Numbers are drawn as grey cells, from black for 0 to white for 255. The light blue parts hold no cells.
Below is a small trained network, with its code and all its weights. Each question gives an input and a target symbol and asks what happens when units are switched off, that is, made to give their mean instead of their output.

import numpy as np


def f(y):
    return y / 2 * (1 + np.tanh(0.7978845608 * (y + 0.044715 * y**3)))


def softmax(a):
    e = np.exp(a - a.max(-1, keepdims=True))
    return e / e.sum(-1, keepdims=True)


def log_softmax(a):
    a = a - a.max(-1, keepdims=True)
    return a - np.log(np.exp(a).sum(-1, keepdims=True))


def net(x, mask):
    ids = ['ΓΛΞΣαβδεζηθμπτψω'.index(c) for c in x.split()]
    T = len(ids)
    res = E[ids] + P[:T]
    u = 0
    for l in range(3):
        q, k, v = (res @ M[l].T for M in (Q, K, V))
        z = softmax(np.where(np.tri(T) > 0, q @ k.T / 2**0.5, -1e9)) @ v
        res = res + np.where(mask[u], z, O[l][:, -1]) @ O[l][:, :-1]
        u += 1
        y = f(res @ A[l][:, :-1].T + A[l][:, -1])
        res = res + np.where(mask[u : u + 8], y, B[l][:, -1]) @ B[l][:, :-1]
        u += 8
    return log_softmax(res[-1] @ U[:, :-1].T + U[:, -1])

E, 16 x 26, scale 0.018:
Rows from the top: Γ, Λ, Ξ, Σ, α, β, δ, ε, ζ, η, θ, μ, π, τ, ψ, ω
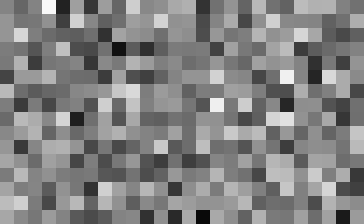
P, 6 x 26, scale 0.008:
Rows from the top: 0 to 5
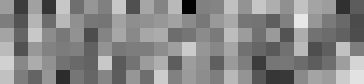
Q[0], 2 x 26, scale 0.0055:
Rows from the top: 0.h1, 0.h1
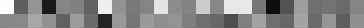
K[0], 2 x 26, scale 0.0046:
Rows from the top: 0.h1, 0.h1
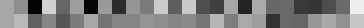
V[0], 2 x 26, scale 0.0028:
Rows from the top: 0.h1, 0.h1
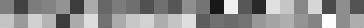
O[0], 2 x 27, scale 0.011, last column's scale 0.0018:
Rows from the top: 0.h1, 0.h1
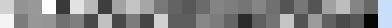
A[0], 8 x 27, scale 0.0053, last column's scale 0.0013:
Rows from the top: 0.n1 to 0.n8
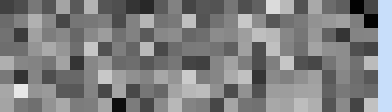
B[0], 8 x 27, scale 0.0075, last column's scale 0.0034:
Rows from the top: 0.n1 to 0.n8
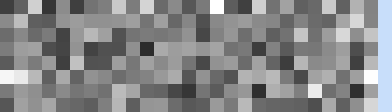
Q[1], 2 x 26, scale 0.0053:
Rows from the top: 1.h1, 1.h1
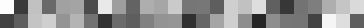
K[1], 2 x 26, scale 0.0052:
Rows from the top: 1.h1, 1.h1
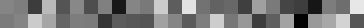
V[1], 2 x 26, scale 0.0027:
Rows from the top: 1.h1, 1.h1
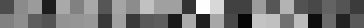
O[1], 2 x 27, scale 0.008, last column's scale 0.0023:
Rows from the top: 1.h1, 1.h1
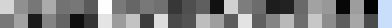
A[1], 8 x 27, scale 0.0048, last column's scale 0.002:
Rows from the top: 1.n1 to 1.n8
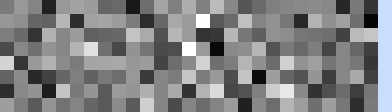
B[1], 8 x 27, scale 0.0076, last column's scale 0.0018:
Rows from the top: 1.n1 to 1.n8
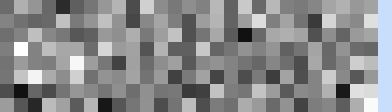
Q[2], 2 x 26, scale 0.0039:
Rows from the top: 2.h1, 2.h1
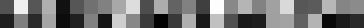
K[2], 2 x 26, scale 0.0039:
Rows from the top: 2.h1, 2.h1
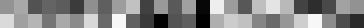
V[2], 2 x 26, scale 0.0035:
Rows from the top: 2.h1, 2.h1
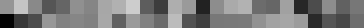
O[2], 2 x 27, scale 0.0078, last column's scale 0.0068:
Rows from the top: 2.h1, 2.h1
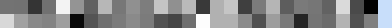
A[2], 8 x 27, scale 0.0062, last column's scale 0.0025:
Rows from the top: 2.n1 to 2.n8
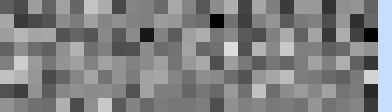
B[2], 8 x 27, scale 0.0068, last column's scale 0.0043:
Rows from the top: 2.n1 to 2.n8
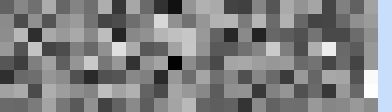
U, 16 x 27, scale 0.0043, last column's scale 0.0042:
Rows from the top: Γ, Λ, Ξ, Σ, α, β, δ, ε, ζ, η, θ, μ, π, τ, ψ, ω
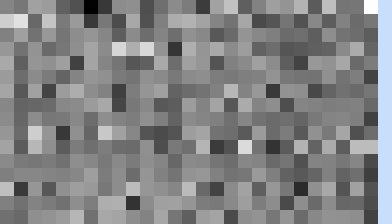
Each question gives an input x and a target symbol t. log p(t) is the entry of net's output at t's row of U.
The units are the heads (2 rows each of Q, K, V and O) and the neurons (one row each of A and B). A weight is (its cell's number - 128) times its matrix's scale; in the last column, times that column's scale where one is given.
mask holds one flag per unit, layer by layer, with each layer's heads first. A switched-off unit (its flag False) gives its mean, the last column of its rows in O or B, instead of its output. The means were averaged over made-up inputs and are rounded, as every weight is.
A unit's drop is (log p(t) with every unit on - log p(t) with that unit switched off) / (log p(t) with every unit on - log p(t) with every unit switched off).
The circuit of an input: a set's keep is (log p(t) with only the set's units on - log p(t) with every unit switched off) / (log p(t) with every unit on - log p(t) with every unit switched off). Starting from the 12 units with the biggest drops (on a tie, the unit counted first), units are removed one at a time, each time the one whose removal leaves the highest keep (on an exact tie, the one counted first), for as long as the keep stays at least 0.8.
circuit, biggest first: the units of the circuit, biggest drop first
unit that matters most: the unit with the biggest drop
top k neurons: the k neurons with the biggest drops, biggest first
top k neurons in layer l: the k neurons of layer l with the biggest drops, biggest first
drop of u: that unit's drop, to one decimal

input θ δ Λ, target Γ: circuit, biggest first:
(2.n6, 1.n3)
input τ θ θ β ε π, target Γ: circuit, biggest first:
(1.h1, 1.n7, 0.n7, 0.n8)
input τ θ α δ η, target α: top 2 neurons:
(1.n3, 1.n2)
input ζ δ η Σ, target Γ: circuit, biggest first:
(0.n5, 0.n1)
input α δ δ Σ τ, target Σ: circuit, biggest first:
(0.h1, 2.h1, 0.n2)
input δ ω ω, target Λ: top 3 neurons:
(2.n3, 0.n7, 1.n6)
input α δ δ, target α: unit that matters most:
2.h1
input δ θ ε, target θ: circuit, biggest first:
(2.h1, 0.n6)
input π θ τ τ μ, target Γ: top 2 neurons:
(0.n5, 1.n3)
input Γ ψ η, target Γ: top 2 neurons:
(1.n7, 2.n6)
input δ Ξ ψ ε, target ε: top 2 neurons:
(0.n6, 2.n1)
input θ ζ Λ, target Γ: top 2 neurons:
(2.n6, 1.n3)
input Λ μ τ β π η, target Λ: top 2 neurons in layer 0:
(0.n6, 0.n5)
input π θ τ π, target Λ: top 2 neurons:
(2.n3, 0.n6)
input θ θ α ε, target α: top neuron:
(0.n6)
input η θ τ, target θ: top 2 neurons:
(0.n6, 2.n6)
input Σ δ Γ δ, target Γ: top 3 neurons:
(1.n7, 2.n6, 0.n6)
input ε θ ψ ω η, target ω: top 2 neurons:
(1.n2, 1.n6)
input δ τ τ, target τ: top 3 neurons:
(2.n4, 1.n8, 1.n5)
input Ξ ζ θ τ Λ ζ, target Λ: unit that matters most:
2.n3
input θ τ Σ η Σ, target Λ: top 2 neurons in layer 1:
(1.n3, 1.n4)
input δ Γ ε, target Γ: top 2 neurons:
(2.n6, 0.n6)
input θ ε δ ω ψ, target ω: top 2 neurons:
(1.n2, 1.n6)
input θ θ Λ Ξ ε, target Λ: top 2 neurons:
(2.n3, 0.n6)
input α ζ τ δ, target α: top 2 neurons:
(1.n2, 0.n6)
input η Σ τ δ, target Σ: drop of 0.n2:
0.1
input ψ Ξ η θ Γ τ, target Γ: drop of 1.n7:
0.1
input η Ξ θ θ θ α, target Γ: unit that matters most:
1.n3
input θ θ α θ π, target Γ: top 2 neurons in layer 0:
(0.n7, 0.n4)
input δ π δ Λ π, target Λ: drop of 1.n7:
0.2
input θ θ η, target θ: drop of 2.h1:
0.8
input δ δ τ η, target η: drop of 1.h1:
0.4
